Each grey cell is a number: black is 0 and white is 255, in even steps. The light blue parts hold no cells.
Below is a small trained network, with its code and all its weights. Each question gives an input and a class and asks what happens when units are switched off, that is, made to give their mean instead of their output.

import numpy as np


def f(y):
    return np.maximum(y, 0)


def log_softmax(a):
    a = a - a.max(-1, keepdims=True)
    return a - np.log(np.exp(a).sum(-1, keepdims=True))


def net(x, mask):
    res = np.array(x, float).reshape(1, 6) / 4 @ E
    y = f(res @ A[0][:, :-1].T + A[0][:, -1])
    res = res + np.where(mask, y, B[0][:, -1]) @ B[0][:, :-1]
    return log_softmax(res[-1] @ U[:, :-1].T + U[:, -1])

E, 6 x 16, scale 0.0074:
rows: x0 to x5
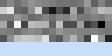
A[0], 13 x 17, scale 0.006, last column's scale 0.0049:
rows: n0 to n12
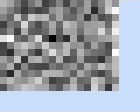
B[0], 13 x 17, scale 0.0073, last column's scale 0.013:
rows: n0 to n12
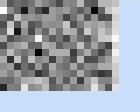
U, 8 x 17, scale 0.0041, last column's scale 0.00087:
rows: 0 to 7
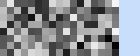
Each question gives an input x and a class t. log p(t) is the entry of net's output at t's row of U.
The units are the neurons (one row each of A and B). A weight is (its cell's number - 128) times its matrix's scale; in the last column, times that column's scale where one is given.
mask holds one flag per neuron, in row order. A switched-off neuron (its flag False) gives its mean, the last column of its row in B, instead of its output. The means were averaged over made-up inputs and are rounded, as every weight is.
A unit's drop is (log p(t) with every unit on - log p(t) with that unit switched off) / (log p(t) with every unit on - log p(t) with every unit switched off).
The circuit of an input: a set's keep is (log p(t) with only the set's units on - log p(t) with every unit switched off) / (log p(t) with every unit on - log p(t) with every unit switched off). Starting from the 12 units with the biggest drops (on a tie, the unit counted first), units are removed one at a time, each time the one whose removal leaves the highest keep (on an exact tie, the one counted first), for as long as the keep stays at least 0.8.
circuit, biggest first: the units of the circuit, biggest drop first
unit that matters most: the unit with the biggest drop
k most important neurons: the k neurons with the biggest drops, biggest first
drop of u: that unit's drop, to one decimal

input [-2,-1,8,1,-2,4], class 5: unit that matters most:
n4
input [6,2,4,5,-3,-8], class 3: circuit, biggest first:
(n0 n8)
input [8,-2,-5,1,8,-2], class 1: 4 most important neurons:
(n4 n3 n9 n12)
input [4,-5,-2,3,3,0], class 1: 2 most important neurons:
(n12 n7)
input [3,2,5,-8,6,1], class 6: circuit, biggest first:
(n1 n7)
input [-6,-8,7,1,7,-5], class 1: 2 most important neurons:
(n4 n10)
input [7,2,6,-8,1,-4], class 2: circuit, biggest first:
(n7 n9)
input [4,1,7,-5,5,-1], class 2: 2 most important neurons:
(n7 n9)
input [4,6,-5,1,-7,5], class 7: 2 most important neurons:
(n4 n3)
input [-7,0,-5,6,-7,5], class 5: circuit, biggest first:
(n5 n2)
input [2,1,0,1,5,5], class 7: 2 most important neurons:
(n4 n7)
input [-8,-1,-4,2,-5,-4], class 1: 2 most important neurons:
(n5 n4)
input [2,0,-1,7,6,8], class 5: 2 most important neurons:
(n6 n5)
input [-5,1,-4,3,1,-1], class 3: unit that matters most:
n7
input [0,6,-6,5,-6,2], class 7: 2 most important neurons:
(n11 n1)
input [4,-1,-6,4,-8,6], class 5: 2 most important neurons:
(n5 n6)
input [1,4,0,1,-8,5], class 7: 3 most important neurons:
(n4 n3 n9)
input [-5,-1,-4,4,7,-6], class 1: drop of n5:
0.2
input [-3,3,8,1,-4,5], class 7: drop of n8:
-0.1
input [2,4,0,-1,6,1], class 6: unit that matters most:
n1
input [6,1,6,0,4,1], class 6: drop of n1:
0.4
